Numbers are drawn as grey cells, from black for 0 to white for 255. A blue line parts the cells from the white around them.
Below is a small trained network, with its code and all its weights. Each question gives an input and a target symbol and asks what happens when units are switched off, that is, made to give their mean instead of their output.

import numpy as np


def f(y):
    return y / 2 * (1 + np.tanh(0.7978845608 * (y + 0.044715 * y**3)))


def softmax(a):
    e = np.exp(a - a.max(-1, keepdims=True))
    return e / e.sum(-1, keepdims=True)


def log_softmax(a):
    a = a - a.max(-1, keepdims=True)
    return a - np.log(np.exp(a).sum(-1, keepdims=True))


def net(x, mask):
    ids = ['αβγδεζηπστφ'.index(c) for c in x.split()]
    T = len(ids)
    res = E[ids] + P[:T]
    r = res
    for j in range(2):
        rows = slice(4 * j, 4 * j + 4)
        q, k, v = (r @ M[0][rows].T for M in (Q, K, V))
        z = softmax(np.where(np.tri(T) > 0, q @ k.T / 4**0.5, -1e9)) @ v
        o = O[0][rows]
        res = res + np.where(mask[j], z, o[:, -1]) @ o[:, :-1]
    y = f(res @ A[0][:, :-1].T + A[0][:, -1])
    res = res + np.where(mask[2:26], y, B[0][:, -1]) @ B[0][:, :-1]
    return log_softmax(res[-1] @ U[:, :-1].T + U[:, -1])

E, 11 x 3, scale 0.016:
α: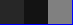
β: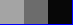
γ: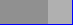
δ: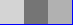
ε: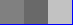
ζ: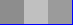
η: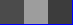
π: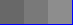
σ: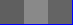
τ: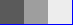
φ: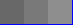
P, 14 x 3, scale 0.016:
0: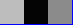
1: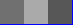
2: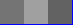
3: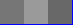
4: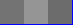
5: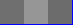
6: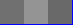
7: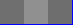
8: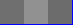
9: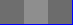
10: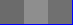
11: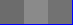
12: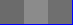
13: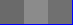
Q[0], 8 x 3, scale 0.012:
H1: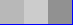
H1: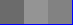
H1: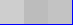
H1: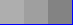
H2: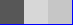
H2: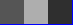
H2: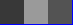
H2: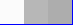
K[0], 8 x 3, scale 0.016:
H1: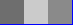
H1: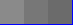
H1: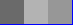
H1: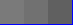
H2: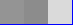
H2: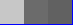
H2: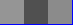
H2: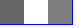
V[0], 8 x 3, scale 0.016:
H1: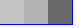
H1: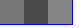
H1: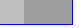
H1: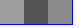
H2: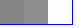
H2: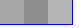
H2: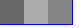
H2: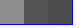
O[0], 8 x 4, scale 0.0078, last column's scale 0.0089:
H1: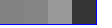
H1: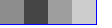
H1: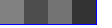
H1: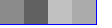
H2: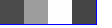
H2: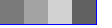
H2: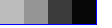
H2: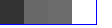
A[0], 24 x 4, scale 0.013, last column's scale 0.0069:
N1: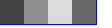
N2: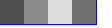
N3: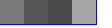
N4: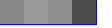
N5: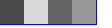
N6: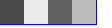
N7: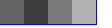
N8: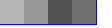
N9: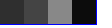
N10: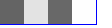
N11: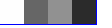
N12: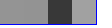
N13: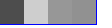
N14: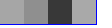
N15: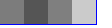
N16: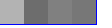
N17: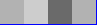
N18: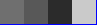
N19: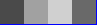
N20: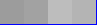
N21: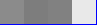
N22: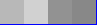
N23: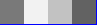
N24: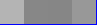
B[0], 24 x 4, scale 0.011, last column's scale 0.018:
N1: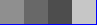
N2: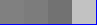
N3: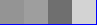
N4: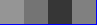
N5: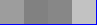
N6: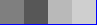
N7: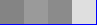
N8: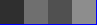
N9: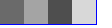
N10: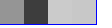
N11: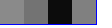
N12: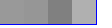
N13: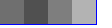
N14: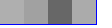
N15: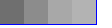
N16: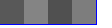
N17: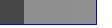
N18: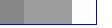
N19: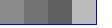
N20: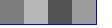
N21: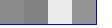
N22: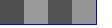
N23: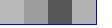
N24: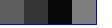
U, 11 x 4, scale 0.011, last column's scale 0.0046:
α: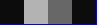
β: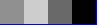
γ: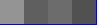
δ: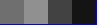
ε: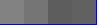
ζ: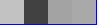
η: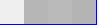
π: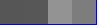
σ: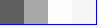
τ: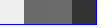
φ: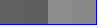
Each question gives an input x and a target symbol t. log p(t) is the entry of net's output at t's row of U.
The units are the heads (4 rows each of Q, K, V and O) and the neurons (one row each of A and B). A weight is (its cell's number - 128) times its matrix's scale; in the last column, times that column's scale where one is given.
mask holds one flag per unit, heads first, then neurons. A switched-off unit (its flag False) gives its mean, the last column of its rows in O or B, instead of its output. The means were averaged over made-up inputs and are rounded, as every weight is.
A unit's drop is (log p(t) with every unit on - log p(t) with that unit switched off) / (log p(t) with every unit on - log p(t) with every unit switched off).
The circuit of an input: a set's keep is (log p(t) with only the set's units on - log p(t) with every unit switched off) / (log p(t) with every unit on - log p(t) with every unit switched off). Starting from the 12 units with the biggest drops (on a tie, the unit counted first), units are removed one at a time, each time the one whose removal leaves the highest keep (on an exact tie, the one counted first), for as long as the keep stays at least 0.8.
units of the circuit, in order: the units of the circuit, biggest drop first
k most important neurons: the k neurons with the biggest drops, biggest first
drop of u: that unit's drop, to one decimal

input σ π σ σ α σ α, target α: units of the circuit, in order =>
(N9, N10)
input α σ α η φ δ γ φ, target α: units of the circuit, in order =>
(H2, N10, N9)
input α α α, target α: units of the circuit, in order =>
(N9, H2)
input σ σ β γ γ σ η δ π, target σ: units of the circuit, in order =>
(N1, N23, N19)
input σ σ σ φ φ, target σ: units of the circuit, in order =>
(N1, N23, N19)
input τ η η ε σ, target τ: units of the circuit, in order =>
(H2, N23, N1, N19)
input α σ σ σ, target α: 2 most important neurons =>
(N10, N9)
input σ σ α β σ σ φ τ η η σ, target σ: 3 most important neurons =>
(N1, N23, N19)
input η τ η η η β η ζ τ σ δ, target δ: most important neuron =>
(N11)
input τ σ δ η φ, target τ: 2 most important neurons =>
(N23, N1)
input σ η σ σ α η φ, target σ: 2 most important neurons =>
(N1, N23)
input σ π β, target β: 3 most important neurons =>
(N8, N18, N14)
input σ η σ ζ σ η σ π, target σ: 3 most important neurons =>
(N1, N23, N19)
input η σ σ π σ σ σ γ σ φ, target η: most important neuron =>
(N14)
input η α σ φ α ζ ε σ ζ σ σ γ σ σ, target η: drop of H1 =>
0.1
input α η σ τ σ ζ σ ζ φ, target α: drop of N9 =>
0.2
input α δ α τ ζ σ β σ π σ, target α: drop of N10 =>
0.2
